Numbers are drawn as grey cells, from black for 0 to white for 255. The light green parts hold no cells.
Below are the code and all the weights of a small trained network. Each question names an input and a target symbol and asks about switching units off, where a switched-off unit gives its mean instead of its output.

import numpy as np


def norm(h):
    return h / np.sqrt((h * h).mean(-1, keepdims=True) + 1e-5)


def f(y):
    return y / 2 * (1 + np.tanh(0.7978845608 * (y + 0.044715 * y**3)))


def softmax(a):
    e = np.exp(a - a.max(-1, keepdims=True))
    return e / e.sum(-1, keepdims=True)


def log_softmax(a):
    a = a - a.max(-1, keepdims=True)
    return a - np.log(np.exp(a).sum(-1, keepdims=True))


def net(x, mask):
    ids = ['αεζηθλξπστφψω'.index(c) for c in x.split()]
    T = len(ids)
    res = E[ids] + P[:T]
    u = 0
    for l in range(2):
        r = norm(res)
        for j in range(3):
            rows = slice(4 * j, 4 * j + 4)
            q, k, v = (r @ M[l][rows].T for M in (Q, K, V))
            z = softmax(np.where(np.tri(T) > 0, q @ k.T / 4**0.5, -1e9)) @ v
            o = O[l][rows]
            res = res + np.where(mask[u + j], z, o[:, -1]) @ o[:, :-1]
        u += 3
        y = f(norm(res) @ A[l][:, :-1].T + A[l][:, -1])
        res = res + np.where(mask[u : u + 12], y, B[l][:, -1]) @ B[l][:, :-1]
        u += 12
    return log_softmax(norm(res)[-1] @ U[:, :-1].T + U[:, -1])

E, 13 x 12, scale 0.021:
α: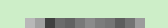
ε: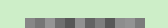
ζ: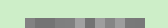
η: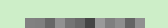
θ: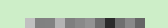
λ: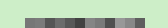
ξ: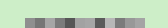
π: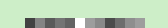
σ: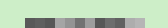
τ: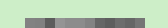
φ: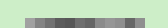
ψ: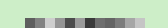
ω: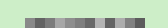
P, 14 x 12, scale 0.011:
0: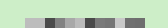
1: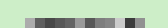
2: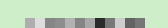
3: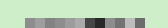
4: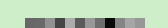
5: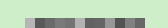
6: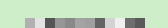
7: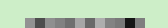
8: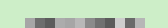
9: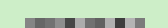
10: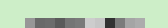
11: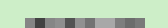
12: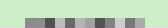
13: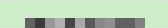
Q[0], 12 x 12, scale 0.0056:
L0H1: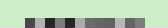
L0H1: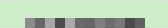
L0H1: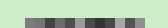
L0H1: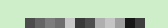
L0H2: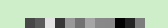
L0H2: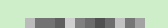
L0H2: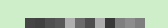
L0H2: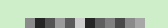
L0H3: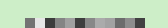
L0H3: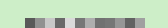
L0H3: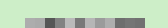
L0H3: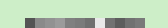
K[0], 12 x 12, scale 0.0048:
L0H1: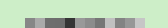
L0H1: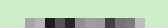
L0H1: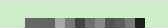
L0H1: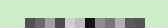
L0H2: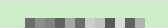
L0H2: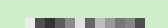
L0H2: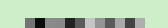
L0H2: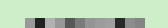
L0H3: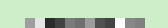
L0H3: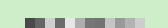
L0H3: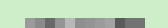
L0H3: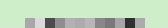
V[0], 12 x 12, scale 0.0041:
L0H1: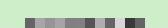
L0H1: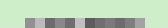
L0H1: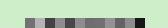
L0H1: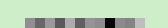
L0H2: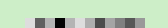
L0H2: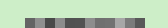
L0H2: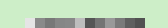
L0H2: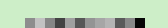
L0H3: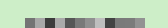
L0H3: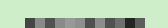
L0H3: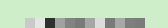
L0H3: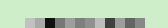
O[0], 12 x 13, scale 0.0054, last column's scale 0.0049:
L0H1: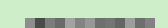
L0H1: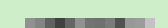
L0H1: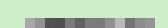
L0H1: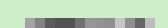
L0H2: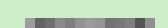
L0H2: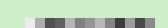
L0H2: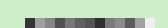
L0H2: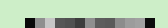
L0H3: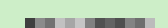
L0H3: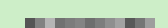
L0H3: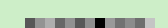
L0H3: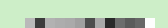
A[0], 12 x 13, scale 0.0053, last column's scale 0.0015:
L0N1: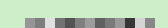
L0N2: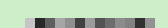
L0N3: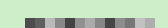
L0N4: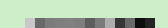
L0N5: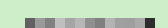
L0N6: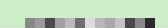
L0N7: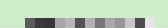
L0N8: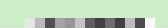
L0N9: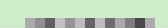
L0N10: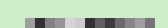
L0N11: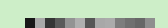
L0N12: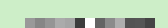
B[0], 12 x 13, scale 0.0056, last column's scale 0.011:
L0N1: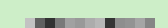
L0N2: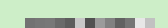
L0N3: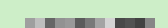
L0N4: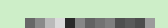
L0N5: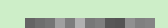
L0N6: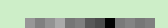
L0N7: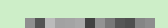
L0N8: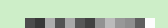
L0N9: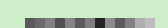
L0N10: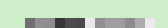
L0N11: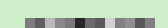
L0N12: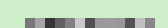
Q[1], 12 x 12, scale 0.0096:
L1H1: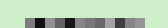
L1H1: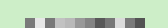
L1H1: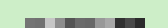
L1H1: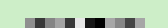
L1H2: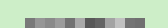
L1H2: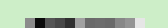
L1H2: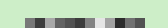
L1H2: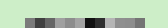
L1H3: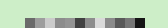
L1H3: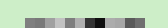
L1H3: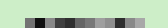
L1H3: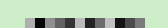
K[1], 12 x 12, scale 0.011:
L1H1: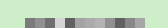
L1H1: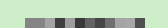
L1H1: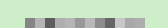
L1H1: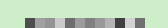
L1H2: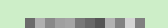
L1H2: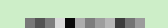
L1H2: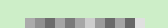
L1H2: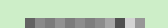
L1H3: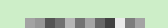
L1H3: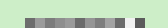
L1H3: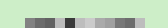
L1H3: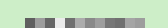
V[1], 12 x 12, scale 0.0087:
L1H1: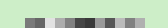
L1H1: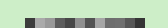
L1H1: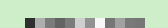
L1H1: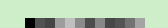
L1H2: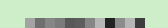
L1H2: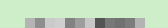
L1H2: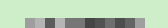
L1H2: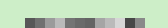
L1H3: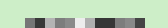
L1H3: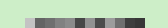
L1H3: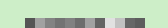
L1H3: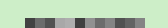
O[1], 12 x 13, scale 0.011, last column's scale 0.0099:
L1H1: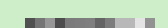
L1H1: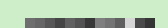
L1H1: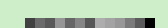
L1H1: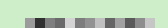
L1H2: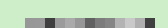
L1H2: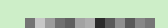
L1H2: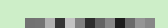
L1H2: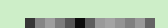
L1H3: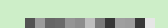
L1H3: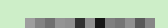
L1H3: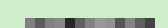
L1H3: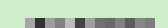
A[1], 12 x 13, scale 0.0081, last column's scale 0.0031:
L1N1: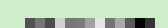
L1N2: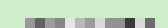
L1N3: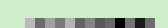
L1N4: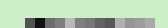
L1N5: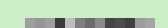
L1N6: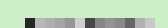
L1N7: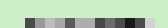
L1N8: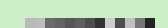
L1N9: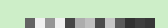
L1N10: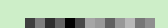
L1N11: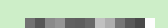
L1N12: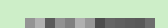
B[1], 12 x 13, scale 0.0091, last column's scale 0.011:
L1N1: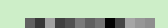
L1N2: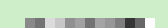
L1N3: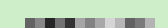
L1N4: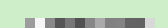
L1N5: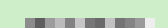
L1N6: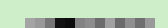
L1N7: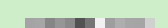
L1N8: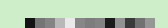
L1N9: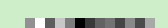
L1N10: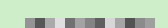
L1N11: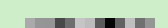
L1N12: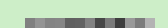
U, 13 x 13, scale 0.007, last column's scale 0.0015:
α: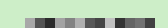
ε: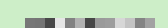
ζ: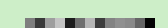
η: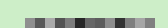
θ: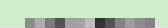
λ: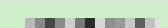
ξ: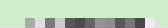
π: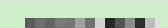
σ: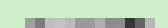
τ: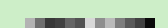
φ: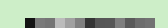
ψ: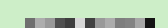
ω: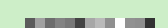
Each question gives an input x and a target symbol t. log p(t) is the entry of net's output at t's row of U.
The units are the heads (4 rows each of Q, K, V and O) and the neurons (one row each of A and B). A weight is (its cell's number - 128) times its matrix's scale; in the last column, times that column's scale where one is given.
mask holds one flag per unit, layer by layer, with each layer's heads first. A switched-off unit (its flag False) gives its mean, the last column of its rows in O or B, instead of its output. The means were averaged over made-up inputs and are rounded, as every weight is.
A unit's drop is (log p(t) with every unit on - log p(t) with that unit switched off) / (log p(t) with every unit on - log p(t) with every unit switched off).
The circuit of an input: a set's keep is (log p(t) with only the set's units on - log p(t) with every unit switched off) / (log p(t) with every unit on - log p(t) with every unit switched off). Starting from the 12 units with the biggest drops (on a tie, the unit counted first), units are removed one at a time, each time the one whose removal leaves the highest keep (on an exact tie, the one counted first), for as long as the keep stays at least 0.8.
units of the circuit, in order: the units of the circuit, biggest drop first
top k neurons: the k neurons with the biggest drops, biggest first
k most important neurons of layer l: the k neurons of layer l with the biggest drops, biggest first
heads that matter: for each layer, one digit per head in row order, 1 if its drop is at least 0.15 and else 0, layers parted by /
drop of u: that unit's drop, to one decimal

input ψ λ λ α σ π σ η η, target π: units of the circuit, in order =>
(L1H1 L1N1)
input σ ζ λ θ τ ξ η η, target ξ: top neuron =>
(L0N8)
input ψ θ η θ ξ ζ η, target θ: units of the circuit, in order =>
(L0N8 L1H1 L1H3)
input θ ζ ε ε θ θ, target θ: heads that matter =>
000 / 000
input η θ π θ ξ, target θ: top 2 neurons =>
(L0N2 L0N4)
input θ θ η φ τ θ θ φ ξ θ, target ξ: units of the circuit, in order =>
(L1N9 L1H1)
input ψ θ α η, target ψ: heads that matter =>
000 / 001
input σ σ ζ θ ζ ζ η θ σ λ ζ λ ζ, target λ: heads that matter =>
000 / 110
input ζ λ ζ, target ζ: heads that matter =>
000 / 011
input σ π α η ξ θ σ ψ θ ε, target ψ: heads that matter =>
001 / 001
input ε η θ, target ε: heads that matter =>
000 / 111
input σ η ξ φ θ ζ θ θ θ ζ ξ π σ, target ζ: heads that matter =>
000 / 010
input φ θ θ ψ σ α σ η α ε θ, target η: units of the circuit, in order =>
(L0N8 L1H2 L1H3)
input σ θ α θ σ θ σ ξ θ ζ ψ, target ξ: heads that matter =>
000 / 100
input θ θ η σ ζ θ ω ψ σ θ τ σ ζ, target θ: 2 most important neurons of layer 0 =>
(L0N4 L0N8)
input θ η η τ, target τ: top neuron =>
(L1N3)
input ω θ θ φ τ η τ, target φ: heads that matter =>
000 / 100
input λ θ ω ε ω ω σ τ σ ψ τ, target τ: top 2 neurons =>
(L0N4 L1N3)
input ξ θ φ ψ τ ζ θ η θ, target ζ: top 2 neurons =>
(L0N4 L1N10)
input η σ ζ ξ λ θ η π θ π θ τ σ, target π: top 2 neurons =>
(L0N7 L1N1)
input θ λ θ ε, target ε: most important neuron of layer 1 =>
(L1N10)
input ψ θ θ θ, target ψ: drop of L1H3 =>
0.4
